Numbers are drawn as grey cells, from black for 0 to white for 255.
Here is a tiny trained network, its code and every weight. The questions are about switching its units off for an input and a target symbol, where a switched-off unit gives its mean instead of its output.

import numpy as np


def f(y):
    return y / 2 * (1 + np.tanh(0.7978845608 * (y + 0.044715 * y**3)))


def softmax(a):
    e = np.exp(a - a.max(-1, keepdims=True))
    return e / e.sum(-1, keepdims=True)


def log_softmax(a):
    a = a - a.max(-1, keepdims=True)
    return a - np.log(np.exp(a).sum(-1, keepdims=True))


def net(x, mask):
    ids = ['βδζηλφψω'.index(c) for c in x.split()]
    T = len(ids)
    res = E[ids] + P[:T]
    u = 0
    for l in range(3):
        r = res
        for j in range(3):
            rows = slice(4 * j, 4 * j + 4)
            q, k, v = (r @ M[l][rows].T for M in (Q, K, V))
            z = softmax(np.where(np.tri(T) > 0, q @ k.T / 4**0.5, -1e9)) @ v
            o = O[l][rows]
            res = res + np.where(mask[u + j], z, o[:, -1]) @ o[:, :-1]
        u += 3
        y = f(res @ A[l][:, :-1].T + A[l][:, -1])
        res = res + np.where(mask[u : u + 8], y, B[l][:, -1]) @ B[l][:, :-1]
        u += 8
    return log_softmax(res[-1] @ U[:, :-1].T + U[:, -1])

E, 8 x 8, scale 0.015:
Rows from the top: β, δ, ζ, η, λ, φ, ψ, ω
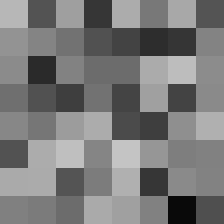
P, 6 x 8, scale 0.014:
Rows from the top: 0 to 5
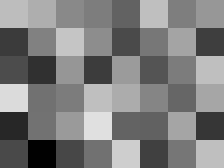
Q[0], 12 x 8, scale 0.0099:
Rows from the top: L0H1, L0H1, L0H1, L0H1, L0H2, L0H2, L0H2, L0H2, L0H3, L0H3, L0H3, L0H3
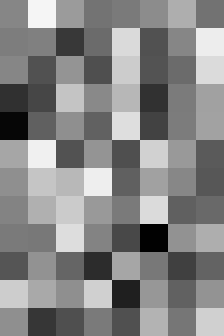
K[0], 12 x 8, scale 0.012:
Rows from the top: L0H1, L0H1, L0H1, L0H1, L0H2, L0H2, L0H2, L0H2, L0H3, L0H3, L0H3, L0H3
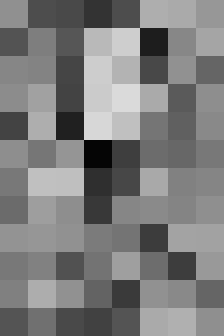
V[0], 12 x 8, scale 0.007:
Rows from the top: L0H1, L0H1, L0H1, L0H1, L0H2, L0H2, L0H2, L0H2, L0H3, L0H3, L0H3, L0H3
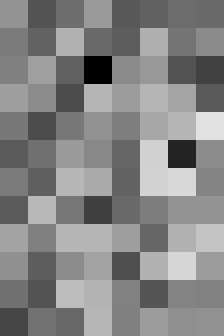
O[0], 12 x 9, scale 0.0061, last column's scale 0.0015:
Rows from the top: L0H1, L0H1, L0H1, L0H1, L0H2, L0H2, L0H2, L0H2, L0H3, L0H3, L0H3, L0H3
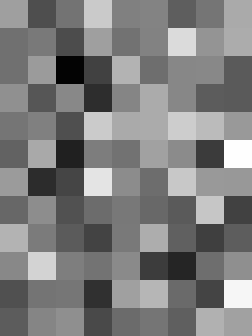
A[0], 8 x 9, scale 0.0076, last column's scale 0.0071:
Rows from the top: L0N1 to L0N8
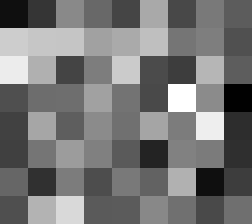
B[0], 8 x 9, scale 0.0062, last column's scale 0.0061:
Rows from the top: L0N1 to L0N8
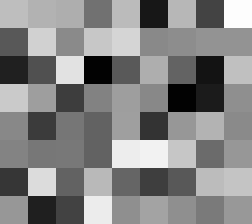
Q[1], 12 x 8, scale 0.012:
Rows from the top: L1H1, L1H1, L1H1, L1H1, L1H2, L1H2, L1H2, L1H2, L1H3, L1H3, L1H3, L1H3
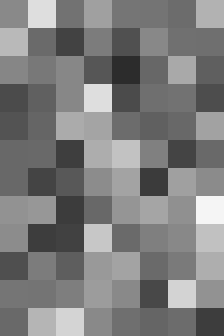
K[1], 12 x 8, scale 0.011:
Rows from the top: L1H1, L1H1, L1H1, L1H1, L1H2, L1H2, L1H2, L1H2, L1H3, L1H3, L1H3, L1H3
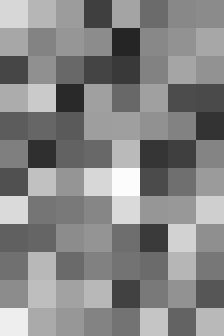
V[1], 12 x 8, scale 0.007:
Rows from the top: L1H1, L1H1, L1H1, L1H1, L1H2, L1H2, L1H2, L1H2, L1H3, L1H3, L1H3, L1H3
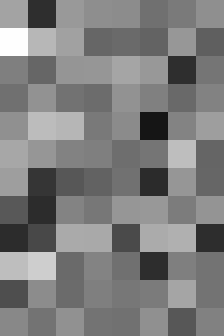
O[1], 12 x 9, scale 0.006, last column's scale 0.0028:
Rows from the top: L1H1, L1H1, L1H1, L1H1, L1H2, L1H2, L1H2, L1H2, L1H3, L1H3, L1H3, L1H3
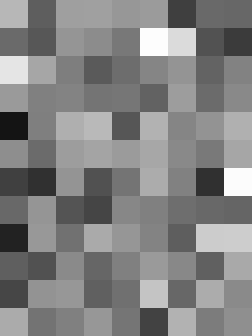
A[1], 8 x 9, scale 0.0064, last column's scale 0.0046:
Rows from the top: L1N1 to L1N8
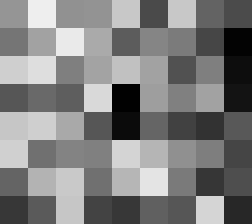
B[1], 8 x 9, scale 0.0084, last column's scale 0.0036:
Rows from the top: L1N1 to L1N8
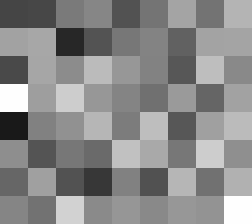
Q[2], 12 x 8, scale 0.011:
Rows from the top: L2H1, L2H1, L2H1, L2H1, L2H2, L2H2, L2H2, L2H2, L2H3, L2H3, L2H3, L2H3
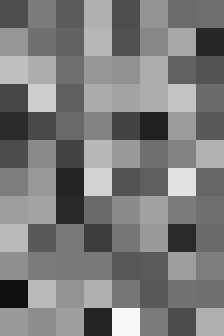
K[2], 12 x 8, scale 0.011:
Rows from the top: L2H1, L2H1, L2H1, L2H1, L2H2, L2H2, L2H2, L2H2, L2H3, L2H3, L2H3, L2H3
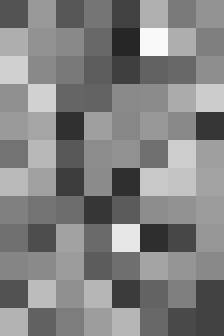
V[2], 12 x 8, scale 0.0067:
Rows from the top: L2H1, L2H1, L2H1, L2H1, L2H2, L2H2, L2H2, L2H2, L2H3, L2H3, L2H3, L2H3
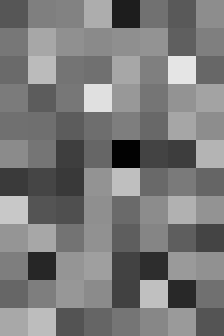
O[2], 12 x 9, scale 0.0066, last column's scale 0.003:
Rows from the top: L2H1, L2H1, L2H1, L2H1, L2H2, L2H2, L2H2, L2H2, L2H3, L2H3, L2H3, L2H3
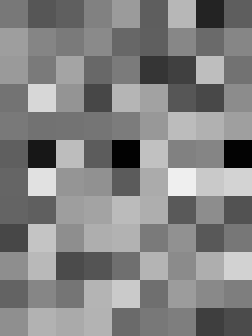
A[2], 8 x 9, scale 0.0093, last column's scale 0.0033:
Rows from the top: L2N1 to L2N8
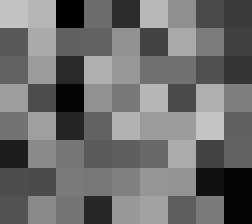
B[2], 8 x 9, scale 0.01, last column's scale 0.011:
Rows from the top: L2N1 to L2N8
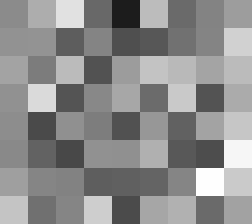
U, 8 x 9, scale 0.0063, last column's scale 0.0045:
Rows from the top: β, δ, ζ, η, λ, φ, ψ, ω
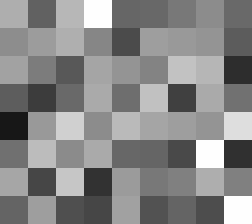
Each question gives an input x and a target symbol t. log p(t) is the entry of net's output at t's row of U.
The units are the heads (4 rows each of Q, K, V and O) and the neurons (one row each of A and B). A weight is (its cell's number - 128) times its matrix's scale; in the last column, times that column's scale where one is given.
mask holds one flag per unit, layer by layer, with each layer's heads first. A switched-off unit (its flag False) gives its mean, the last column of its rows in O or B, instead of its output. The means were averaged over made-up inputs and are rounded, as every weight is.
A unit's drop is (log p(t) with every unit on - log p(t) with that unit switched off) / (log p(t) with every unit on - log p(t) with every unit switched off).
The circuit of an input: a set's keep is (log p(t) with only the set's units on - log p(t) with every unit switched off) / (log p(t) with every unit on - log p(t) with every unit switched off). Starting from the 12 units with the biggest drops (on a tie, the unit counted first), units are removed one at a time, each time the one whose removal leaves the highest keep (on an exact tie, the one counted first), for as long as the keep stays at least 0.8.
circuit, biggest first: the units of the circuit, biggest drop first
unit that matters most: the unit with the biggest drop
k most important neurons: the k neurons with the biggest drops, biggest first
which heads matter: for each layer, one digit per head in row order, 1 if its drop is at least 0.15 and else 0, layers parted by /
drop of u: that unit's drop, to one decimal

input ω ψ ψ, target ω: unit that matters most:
L0H2
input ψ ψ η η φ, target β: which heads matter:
010 / 100 / 101
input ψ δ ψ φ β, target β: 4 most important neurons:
(L0N3, L0N7, L1N7, L0N8)
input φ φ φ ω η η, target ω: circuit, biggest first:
(L0H2, L0N1, L2N5)
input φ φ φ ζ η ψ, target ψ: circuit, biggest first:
(L0H2, L2H3, L0N3)
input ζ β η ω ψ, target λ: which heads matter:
010 / 000 / 110
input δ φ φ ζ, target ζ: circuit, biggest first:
(L2N4, L0H2, L2H3)
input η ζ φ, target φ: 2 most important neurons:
(L2N2, L1N8)
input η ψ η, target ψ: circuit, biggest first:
(L0H2, L2H3, L1N8)
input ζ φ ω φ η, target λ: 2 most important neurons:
(L0N1, L2N3)
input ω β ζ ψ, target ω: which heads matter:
000 / 000 / 010
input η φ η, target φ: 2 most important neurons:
(L0N8, L2N2)
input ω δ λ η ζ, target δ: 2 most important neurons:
(L0N7, L2N1)
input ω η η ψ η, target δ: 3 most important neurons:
(L2N1, L0N1, L1N5)
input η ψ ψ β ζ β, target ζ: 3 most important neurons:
(L2N4, L0N4, L2N8)
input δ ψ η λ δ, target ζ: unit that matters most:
L2H3
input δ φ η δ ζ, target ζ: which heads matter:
010 / 000 / 101
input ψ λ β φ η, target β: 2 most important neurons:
(L0N3, L1N7)
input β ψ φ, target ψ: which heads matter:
010 / 100 / 001
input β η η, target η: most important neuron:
(L2N6)
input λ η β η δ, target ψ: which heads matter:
100 / 000 / 010
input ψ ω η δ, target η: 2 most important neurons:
(L1N5, L0N3)
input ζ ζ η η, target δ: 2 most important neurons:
(L2N1, L2N4)
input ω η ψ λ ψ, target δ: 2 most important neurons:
(L2N1, L0N1)
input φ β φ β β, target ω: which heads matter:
000 / 010 / 100
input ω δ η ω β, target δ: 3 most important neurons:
(L0N7, L2N1, L1N5)
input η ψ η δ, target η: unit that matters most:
L0N3
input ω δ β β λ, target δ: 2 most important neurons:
(L0N7, L2N1)
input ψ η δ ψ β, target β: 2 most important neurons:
(L0N3, L1N7)
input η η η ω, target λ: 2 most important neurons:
(L0N3, L1N5)
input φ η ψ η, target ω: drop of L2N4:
0.2
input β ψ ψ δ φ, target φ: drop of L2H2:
0.1
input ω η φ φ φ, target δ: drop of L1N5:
0.2
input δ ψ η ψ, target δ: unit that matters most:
L0N1
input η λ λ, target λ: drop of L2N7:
0.1
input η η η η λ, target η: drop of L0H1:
0.1
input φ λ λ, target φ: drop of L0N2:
0.2
